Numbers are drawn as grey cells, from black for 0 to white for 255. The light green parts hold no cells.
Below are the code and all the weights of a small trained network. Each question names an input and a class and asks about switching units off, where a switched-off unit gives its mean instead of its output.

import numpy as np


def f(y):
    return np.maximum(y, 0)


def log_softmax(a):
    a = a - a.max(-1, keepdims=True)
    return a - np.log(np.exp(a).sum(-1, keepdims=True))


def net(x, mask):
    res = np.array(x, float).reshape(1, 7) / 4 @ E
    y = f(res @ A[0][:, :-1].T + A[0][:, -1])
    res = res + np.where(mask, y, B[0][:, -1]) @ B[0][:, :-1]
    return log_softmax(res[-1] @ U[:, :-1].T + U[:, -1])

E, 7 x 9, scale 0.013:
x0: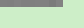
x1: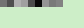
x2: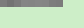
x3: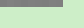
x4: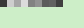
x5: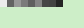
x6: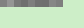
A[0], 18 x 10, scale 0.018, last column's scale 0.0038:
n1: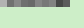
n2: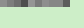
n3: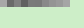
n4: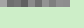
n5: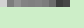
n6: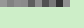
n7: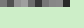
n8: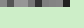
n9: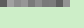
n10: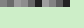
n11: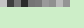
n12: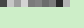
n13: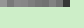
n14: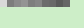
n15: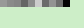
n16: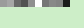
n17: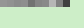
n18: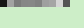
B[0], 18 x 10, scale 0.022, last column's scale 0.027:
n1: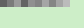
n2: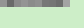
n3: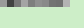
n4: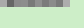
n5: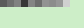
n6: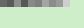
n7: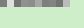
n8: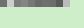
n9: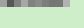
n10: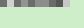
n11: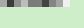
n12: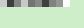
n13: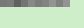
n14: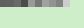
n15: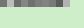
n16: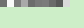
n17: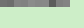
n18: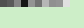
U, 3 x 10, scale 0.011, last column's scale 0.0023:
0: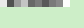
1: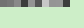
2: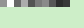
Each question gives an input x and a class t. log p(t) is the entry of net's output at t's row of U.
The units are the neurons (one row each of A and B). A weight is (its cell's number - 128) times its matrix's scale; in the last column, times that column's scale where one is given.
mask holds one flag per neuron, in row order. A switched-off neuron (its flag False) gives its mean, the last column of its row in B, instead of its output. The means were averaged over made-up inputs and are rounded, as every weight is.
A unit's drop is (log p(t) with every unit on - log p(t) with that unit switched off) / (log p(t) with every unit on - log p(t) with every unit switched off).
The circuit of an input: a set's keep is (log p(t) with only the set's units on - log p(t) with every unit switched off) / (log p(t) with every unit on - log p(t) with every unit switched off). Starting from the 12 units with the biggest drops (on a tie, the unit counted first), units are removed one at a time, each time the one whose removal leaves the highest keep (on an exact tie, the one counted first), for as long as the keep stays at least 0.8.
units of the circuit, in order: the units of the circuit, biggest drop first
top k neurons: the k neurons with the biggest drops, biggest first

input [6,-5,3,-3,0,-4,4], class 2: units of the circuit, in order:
n16
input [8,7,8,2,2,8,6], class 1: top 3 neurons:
n6, n5, n14
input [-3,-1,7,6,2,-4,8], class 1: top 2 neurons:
n18, n11
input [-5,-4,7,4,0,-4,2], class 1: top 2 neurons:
n18, n10
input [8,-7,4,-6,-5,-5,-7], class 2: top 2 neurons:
n16, n12
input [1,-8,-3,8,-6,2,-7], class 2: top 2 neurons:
n16, n12
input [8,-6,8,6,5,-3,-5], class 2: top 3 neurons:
n16, n11, n15
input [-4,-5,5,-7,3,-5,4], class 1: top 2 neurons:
n18, n10
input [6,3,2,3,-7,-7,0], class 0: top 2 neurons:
n11, n5
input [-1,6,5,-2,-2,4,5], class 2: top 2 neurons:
n10, n18
